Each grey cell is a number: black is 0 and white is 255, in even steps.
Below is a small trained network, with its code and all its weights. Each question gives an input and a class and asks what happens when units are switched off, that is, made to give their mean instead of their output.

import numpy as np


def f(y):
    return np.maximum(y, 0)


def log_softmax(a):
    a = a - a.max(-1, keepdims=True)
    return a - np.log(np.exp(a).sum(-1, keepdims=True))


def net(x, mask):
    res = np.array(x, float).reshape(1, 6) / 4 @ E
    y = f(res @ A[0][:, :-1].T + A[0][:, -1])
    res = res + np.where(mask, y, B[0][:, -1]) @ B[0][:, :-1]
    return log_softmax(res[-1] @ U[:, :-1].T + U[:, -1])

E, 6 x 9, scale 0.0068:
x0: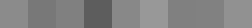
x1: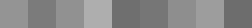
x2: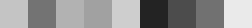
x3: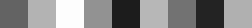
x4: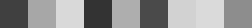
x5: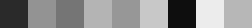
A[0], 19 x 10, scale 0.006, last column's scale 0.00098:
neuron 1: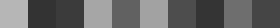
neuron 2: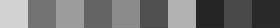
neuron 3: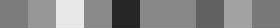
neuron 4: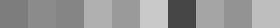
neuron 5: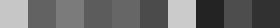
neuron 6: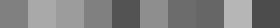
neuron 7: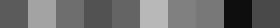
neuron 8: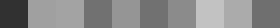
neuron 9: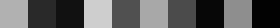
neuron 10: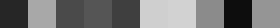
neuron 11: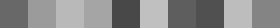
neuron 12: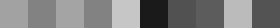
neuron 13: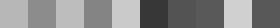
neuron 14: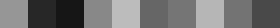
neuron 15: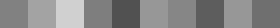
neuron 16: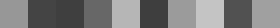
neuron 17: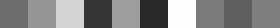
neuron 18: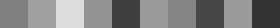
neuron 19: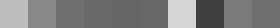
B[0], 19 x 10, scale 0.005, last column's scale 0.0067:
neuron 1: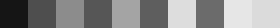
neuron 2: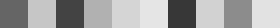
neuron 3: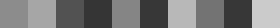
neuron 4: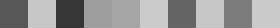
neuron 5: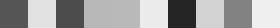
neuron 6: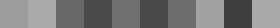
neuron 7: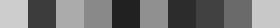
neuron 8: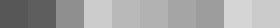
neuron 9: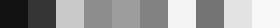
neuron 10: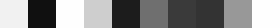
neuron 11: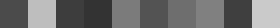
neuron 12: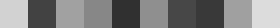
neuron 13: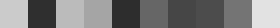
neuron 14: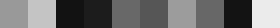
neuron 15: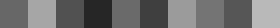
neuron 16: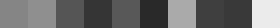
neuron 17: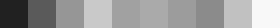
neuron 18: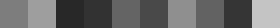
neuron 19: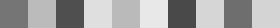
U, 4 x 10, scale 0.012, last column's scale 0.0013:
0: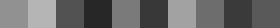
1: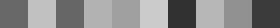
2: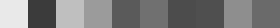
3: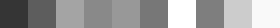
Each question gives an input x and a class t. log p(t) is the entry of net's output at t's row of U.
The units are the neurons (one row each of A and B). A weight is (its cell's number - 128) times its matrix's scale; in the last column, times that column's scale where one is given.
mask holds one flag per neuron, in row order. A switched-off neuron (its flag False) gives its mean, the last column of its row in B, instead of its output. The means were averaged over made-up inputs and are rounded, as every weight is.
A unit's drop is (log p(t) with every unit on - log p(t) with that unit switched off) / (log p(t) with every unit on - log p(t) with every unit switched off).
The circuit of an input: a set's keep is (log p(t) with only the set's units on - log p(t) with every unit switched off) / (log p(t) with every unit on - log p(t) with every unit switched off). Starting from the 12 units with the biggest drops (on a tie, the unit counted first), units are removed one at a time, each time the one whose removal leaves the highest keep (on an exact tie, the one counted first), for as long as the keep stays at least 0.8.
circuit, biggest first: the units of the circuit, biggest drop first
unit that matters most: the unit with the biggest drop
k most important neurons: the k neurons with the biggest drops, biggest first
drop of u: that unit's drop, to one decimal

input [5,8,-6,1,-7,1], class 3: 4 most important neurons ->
[neuron 9; neuron 1; neuron 13; neuron 12]
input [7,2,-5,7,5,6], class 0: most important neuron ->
[neuron 3]
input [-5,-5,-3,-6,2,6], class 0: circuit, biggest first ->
[neuron 14; neuron 16]
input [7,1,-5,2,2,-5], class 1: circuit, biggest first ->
[neuron 5; neuron 19]
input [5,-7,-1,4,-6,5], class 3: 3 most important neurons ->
[neuron 9; neuron 1; neuron 5]
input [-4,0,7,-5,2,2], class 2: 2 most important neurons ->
[neuron 12; neuron 13]
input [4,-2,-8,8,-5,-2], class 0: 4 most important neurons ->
[neuron 11; neuron 18; neuron 3; neuron 15]
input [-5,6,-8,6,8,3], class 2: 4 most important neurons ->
[neuron 10; neuron 7; neuron 9; neuron 1]
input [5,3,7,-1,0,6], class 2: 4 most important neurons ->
[neuron 13; neuron 5; neuron 12; neuron 2]
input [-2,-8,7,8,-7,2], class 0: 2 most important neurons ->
[neuron 11; neuron 18]
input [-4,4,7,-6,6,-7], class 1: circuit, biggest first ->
[neuron 2; neuron 5]
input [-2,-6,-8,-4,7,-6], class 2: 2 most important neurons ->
[neuron 10; neuron 7]
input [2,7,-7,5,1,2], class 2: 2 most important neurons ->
[neuron 10; neuron 7]
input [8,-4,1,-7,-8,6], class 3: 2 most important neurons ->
[neuron 9; neuron 1]
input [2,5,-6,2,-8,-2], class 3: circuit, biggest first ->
[neuron 9]
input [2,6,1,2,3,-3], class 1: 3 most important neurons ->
[neuron 9; neuron 1; neuron 16]
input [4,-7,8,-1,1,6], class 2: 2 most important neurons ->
[neuron 13; neuron 12]
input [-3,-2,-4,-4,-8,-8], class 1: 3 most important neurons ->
[neuron 5; neuron 2; neuron 19]
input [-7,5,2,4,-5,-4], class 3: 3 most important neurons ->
[neuron 9; neuron 1; neuron 14]
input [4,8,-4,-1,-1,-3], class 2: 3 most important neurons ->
[neuron 10; neuron 4; neuron 7]
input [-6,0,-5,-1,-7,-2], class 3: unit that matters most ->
neuron 9
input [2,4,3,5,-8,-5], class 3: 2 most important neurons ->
[neuron 9; neuron 1]
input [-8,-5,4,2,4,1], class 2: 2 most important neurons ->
[neuron 9; neuron 13]
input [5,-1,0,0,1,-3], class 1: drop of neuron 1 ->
0.1
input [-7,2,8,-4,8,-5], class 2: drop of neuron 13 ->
1.0
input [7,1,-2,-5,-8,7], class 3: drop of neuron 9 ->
0.5
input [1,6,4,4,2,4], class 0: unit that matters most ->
neuron 10
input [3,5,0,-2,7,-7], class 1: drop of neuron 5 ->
0.3
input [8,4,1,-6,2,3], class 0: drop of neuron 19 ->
0.0
